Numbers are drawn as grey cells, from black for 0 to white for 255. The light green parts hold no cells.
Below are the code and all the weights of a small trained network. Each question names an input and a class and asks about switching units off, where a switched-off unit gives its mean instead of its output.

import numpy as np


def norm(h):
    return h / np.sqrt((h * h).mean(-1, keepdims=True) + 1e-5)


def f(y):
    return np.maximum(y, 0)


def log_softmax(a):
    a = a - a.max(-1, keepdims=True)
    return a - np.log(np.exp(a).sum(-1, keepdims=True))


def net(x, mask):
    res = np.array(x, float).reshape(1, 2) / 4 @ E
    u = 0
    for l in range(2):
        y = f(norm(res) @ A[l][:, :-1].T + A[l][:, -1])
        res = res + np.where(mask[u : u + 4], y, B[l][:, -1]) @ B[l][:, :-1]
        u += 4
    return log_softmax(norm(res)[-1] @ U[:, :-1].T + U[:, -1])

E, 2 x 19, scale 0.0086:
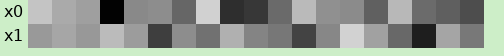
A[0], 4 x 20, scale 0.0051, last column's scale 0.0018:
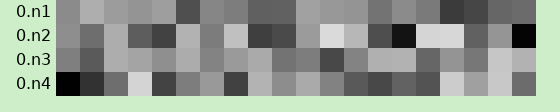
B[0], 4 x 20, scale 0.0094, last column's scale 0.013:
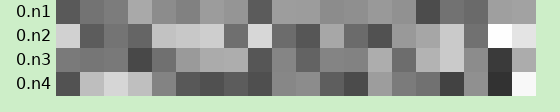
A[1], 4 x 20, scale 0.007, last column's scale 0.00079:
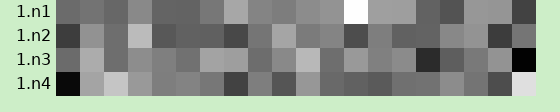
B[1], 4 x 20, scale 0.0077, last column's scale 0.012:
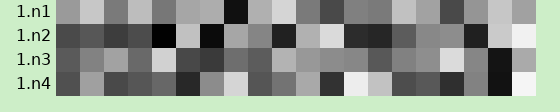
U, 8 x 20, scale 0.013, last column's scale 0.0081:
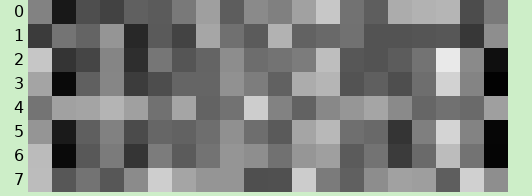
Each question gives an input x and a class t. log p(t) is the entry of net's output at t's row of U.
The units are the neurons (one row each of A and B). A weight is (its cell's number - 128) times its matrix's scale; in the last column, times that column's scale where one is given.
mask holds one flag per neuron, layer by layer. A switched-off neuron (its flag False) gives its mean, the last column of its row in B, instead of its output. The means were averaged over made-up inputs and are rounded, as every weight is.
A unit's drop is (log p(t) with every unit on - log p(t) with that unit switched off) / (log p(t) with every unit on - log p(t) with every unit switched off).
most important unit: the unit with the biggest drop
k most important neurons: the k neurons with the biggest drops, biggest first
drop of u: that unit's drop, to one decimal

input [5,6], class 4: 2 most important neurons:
[0.n4 0.n2]
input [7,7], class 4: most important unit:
0.n2
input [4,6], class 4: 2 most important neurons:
[0.n4 0.n2]
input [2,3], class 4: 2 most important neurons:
[0.n4 0.n2]
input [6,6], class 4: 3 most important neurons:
[0.n2 0.n4 1.n2]
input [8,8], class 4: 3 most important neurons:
[0.n2 1.n2 0.n4]
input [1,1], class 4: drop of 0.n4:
1.0
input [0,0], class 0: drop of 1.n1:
1.1
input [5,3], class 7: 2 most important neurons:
[0.n4 1.n4]
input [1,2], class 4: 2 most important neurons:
[0.n4 0.n2]
